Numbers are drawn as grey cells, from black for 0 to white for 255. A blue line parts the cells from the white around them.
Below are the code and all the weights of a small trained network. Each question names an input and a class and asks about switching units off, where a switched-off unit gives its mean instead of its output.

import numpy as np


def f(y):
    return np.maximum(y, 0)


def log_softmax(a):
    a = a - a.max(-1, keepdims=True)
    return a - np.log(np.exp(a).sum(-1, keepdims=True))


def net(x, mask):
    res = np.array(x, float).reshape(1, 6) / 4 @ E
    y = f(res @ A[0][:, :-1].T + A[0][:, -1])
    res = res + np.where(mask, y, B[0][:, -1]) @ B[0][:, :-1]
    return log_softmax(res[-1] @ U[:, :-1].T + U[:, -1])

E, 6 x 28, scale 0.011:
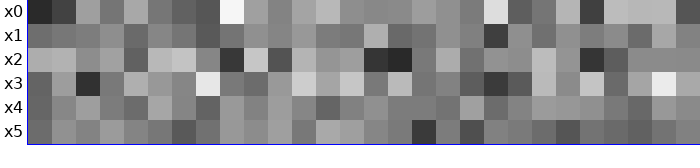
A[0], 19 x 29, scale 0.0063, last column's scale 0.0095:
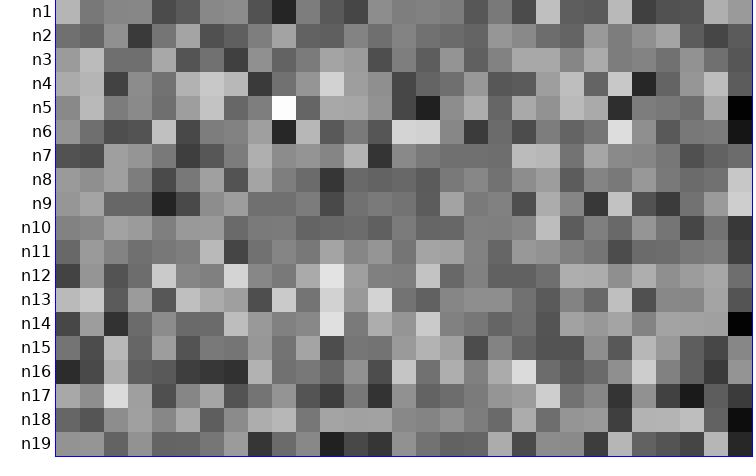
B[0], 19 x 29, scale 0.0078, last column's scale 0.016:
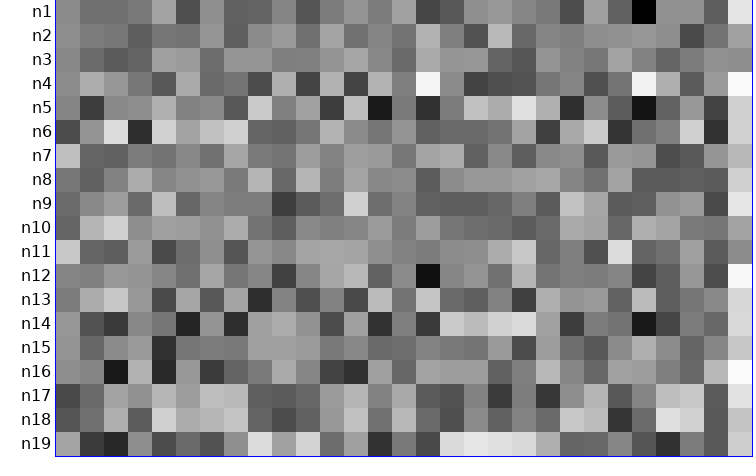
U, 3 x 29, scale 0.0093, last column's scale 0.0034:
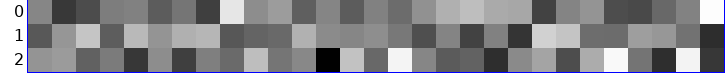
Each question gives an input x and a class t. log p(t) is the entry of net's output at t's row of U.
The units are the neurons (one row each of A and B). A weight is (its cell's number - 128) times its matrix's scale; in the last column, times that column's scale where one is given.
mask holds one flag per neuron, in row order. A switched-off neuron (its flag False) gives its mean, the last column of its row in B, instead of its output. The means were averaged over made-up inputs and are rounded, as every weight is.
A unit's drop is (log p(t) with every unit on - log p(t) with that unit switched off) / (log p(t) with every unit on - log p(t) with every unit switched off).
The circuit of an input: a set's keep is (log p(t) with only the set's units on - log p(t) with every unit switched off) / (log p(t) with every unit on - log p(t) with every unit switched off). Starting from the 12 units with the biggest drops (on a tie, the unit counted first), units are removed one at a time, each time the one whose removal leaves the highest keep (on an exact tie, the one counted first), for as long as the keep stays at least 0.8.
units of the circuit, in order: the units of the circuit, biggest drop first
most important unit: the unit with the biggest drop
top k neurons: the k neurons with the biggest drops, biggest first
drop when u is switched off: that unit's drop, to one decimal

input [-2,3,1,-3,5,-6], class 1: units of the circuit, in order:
n14
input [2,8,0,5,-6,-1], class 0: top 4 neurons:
n14; n17; n6; n9
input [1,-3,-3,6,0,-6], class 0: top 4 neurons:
n14; n17; n18; n9
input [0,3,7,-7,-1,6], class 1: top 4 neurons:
n17; n10; n14; n19
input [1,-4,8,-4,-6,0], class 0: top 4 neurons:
n5; n6; n18; n9
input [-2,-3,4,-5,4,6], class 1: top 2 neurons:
n17; n14
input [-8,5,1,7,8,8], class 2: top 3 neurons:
n4; n13; n17
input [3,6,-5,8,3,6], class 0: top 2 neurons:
n14; n17
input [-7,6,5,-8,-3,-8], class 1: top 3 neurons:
n17; n10; n9
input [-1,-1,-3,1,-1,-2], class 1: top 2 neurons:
n14; n19
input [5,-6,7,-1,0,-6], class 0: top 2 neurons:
n5; n6
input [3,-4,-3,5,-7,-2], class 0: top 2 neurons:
n14; n17
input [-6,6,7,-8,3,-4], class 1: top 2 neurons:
n17; n10
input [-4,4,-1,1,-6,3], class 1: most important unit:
n14
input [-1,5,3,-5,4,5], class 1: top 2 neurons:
n17; n14
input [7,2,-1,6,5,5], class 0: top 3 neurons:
n14; n17; n6
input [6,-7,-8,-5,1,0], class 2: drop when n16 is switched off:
0.1
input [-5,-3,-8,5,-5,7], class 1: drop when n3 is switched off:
0.0
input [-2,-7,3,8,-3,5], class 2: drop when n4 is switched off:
0.5
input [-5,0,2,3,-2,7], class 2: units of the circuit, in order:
n4
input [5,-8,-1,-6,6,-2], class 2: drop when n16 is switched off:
0.2
